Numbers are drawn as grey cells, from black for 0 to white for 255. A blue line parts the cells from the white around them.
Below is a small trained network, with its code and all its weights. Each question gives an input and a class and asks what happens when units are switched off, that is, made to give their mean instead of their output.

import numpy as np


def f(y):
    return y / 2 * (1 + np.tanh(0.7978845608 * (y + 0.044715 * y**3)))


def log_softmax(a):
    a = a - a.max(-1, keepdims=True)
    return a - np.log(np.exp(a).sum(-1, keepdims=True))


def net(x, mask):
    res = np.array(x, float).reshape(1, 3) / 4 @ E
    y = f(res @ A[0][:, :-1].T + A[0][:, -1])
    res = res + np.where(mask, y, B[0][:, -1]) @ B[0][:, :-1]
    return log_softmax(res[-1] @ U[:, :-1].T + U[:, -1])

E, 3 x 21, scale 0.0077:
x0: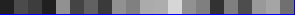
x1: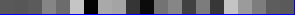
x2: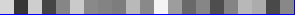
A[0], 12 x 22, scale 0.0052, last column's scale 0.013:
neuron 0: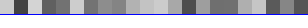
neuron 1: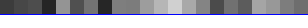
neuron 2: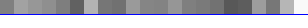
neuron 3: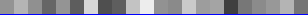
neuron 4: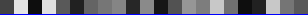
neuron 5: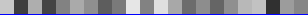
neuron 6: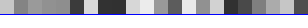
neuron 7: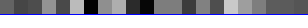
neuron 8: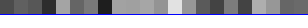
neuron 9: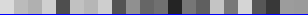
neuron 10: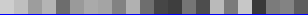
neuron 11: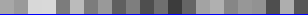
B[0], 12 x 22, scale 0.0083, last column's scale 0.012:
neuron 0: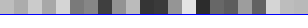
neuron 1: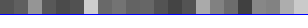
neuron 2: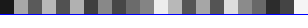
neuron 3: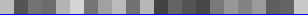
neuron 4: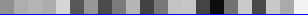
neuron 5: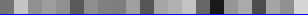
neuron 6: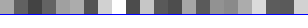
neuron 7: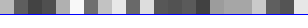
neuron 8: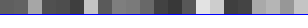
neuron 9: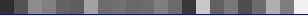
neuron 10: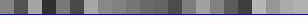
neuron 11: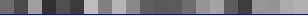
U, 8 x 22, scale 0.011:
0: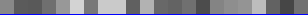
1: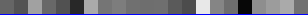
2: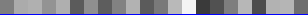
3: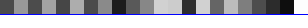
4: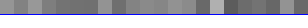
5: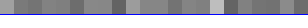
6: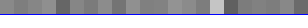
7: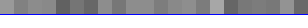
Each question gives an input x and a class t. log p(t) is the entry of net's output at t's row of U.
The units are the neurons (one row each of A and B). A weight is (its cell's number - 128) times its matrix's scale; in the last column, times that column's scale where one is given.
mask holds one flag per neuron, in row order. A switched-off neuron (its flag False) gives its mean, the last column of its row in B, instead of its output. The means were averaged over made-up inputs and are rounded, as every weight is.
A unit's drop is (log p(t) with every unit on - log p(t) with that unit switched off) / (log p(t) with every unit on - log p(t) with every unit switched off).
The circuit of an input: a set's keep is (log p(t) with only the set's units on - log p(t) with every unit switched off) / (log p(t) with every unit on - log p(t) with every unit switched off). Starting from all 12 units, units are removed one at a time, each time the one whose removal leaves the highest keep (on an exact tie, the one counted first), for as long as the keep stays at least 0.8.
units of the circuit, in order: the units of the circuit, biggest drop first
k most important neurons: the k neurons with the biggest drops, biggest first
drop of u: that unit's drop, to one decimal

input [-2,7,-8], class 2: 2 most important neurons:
(neuron 4; neuron 6)
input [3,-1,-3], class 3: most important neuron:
(neuron 0)
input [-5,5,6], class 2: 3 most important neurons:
(neuron 0; neuron 5; neuron 6)
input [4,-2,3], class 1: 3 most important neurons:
(neuron 8; neuron 4; neuron 1)
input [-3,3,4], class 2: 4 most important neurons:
(neuron 0; neuron 6; neuron 2; neuron 5)
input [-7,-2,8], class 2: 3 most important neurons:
(neuron 0; neuron 5; neuron 8)
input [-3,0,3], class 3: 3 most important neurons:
(neuron 4; neuron 8; neuron 1)
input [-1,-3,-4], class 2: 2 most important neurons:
(neuron 4; neuron 7)
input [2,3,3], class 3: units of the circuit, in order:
(neuron 6; neuron 11)
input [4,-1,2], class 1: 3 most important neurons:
(neuron 8; neuron 1; neuron 7)
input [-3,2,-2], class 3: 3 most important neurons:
(neuron 8; neuron 1; neuron 0)
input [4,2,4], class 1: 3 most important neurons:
(neuron 4; neuron 8; neuron 1)
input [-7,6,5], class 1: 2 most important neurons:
(neuron 9; neuron 11)
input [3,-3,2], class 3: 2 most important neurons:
(neuron 7; neuron 2)
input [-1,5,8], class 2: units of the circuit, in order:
(neuron 0)
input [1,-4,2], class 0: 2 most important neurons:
(neuron 6; neuron 3)
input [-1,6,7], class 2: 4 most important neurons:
(neuron 0; neuron 5; neuron 6; neuron 3)
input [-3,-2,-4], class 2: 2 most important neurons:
(neuron 4; neuron 8)
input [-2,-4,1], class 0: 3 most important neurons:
(neuron 6; neuron 3; neuron 5)
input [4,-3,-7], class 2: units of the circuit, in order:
(neuron 4)
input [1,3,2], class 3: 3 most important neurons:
(neuron 6; neuron 3; neuron 4)
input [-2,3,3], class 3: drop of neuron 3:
0.3
